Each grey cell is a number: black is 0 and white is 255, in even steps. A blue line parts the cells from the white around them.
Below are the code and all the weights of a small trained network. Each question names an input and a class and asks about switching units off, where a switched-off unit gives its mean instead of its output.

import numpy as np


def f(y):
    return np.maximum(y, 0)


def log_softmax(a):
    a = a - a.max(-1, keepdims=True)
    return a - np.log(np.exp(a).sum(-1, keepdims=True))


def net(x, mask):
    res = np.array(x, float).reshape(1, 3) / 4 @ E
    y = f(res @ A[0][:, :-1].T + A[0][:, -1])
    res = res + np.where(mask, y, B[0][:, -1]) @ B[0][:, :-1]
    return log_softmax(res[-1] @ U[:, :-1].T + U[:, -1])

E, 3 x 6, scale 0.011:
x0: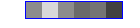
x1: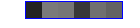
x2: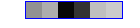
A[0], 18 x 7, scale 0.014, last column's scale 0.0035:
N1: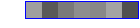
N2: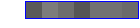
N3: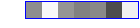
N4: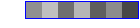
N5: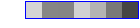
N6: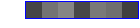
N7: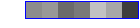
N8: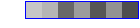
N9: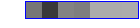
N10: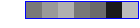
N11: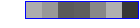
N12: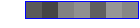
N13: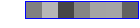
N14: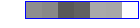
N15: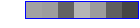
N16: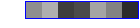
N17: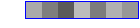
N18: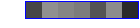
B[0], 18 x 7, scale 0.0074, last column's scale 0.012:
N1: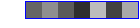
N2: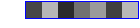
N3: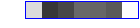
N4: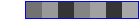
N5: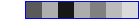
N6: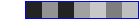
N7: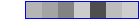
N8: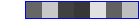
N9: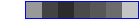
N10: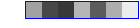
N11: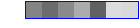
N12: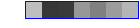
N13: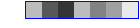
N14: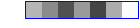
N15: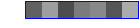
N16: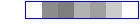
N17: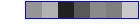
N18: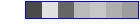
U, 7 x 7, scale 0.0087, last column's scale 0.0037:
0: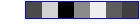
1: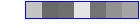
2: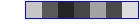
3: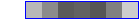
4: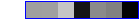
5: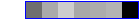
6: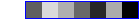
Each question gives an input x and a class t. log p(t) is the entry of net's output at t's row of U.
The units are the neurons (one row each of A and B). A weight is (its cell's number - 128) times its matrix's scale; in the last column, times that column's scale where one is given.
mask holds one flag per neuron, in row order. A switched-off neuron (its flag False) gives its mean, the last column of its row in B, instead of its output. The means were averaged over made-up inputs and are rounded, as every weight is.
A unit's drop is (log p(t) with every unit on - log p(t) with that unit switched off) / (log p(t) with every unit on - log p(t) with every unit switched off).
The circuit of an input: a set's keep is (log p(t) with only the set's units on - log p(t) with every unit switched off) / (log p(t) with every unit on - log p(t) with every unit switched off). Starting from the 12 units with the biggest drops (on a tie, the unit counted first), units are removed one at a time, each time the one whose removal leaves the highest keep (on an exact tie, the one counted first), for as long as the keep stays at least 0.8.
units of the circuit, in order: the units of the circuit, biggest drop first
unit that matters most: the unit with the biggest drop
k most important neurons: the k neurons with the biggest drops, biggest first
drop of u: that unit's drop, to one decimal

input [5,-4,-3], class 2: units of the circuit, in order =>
N3, N7
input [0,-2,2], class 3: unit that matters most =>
N6
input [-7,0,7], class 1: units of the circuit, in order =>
N7, N11
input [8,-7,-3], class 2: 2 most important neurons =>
N3, N6
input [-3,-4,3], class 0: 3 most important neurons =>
N3, N17, N1
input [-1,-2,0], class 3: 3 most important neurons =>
N6, N2, N8
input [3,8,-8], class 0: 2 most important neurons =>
N6, N18
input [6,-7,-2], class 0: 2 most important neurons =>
N5, N8
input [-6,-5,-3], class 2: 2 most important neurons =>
N9, N6
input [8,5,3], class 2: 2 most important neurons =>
N3, N5
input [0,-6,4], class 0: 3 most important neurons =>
N8, N5, N17
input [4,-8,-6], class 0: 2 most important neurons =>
N5, N8
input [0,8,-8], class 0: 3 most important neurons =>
N6, N18, N16
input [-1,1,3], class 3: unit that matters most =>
N10
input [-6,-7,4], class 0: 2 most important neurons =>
N5, N3
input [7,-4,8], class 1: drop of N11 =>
0.2
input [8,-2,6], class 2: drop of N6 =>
-0.1
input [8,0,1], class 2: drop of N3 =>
0.3
